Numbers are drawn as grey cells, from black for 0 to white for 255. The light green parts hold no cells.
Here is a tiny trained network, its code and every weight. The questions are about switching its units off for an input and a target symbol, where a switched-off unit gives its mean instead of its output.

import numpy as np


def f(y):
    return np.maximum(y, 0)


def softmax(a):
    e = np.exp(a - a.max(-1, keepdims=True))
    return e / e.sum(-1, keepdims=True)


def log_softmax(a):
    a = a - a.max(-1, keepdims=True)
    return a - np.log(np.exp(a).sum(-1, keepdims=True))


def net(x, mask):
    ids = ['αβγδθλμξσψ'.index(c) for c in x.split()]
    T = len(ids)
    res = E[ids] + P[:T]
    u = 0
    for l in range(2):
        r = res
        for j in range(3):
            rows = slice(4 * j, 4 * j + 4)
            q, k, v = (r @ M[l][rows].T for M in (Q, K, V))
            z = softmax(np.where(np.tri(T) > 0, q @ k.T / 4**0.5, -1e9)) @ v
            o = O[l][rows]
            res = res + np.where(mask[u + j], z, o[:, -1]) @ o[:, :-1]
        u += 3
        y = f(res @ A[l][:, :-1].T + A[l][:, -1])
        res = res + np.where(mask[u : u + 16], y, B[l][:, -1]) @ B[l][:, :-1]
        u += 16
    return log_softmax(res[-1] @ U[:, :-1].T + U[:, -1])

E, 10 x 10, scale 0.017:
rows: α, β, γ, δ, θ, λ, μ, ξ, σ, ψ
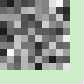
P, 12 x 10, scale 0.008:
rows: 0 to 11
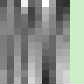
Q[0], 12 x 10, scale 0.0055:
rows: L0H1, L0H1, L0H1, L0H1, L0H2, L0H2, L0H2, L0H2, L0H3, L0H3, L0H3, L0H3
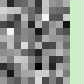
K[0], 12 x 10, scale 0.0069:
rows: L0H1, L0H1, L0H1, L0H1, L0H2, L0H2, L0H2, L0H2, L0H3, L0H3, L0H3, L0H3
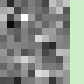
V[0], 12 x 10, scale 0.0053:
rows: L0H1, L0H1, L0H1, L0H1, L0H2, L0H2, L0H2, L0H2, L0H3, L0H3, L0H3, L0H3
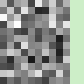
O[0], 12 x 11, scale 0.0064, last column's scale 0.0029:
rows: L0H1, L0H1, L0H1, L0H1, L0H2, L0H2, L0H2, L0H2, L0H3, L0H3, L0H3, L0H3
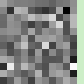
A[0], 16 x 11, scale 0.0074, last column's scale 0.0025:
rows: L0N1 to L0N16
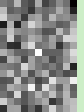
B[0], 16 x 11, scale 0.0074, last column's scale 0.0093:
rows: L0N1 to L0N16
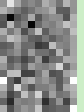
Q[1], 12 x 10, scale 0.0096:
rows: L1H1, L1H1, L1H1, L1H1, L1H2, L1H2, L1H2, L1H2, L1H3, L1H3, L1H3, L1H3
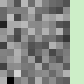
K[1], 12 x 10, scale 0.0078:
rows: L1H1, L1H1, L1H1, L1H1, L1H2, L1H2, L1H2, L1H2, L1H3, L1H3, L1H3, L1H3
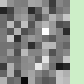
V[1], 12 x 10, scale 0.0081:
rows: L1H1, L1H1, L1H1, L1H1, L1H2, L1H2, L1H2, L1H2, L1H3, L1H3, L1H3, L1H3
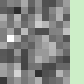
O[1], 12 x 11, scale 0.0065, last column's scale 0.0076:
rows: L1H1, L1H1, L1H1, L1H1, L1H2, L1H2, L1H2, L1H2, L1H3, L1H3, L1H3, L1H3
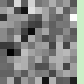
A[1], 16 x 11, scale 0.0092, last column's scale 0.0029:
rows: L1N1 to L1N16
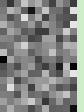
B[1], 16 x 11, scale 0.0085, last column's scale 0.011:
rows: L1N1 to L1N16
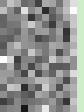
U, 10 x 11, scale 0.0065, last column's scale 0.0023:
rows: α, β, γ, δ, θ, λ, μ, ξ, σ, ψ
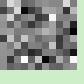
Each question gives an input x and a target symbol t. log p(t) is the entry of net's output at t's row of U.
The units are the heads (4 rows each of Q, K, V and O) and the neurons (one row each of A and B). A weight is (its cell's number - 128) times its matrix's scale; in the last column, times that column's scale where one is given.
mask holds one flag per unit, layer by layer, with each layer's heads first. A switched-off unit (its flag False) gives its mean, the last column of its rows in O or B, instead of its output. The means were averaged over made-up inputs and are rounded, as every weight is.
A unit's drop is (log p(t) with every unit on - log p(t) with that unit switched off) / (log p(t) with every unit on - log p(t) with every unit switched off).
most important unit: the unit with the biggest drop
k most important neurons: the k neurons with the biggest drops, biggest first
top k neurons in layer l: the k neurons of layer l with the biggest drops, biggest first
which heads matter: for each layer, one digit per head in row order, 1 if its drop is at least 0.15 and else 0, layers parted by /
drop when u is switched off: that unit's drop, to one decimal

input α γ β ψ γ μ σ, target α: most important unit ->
L0N16
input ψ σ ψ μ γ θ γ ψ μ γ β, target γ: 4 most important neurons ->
L1N9; L0N7; L0N4; L0N13
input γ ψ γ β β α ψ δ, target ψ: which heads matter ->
000 / 001
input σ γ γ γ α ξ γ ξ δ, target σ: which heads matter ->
000 / 110
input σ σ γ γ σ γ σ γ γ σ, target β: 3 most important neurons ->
L0N15; L1N2; L1N15
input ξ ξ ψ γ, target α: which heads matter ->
010 / 000
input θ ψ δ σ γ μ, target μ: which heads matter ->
101 / 110
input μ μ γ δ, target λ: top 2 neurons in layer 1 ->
L1N6; L1N8
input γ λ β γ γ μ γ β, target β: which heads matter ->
001 / 110
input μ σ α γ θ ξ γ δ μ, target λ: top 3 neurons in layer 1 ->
L1N2; L1N8; L1N3
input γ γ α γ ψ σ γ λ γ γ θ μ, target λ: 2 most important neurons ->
L1N2; L1N8
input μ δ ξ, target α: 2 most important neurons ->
L1N13; L1N2
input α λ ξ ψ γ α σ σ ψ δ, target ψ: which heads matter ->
010 / 001
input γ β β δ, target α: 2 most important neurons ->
L1N7; L1N11
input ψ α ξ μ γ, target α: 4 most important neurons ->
L1N2; L1N13; L0N12; L0N11
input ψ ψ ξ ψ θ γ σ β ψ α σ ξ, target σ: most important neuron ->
L0N3
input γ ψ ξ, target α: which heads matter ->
001 / 000
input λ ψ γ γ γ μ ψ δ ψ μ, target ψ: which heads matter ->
000 / 001
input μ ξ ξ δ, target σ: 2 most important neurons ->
L0N12; L0N3
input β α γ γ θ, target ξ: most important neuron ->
L1N10
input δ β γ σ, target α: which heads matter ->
000 / 000
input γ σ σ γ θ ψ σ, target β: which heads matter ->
101 / 101
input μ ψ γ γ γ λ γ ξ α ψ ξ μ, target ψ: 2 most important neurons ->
L0N12; L1N2
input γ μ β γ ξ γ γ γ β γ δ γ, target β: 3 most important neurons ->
L1N2; L1N15; L1N1
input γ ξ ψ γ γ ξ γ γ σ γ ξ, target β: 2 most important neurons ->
L1N2; L1N15
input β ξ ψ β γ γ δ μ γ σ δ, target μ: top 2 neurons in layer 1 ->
L1N2; L1N8
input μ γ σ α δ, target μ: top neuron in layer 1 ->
L1N8
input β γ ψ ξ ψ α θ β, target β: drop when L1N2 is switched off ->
0.9
